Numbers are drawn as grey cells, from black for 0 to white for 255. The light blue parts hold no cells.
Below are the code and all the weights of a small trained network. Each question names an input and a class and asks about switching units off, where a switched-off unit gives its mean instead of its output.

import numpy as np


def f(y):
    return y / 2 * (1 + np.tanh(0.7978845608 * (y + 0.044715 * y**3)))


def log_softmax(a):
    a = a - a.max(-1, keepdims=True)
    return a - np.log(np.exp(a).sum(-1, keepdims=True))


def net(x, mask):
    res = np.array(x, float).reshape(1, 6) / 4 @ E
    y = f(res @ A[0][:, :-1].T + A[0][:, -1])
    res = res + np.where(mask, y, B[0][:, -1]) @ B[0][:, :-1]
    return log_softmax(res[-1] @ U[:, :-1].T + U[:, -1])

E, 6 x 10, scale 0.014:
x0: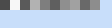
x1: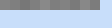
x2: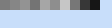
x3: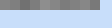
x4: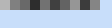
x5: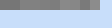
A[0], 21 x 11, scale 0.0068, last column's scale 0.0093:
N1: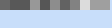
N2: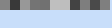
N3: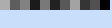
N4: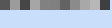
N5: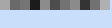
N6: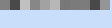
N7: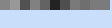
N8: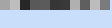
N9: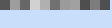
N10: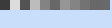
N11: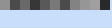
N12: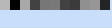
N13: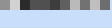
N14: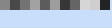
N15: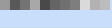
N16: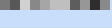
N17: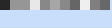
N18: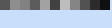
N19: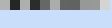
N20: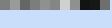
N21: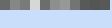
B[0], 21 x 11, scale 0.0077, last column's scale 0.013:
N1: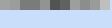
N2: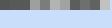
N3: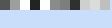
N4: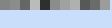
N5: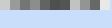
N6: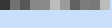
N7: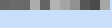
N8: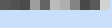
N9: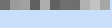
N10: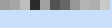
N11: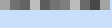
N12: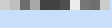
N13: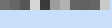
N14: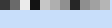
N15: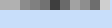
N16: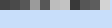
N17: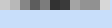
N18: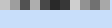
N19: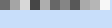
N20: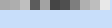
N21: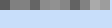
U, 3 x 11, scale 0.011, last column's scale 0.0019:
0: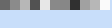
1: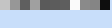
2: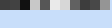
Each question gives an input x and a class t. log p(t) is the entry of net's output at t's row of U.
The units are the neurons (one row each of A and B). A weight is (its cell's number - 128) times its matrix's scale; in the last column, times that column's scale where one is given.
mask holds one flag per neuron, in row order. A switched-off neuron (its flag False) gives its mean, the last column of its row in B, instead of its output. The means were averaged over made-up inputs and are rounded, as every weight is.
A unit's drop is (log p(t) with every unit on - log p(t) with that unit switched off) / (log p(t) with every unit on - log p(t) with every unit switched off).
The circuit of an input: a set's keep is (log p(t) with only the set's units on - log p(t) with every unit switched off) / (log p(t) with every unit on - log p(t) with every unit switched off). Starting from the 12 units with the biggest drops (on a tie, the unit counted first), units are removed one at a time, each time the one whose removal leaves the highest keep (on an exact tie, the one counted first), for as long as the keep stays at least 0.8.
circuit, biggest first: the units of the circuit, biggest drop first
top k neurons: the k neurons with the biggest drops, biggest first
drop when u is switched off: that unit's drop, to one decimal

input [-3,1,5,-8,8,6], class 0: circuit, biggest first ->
N3
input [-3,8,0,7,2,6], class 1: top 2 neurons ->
N14, N3
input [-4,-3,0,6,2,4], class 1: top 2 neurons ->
N14, N12
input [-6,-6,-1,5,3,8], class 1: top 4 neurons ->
N12, N5, N11, N14
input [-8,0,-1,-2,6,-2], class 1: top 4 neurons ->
N12, N5, N11, N14
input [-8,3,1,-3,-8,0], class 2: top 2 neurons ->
N16, N2
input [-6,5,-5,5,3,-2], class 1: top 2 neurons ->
N12, N11
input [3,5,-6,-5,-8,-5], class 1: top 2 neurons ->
N17, N4
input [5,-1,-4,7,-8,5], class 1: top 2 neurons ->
N17, N4
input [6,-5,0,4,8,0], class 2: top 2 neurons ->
N8, N13
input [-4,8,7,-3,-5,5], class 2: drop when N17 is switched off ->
0.0
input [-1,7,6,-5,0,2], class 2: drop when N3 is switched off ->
0.2
